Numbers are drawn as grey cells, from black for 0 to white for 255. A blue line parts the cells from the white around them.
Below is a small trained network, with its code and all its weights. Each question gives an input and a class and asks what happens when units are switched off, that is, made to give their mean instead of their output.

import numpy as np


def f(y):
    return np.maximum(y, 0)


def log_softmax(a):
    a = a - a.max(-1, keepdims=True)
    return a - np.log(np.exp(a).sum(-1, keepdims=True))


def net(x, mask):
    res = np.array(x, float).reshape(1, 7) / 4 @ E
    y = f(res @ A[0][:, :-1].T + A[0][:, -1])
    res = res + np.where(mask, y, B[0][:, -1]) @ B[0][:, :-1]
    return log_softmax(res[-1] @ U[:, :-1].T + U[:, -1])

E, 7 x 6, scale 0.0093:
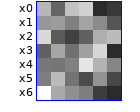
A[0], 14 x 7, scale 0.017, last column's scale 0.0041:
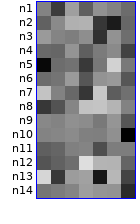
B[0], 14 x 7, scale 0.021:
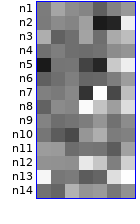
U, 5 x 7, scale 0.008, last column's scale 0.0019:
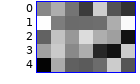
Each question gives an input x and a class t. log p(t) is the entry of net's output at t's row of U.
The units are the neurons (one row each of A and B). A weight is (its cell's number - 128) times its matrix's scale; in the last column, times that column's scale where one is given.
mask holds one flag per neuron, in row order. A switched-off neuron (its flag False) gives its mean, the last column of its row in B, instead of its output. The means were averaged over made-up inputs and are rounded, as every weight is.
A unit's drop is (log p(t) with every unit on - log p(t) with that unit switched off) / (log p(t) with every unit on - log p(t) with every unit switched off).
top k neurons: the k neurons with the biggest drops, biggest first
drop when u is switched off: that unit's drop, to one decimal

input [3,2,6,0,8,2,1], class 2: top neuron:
[n13]
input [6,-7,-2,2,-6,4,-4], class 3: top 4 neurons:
[n2; n11; n8; n7]
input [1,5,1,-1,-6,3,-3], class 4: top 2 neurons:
[n13; n2]
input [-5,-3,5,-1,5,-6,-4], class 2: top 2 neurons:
[n12; n8]
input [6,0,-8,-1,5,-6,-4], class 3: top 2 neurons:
[n2; n11]
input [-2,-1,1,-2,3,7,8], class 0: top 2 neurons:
[n7; n13]
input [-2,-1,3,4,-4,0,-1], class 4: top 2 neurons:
[n12; n13]
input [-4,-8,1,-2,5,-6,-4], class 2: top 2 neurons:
[n12; n8]
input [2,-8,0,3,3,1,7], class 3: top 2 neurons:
[n2; n13]
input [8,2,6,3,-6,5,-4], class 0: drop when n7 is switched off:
0.1
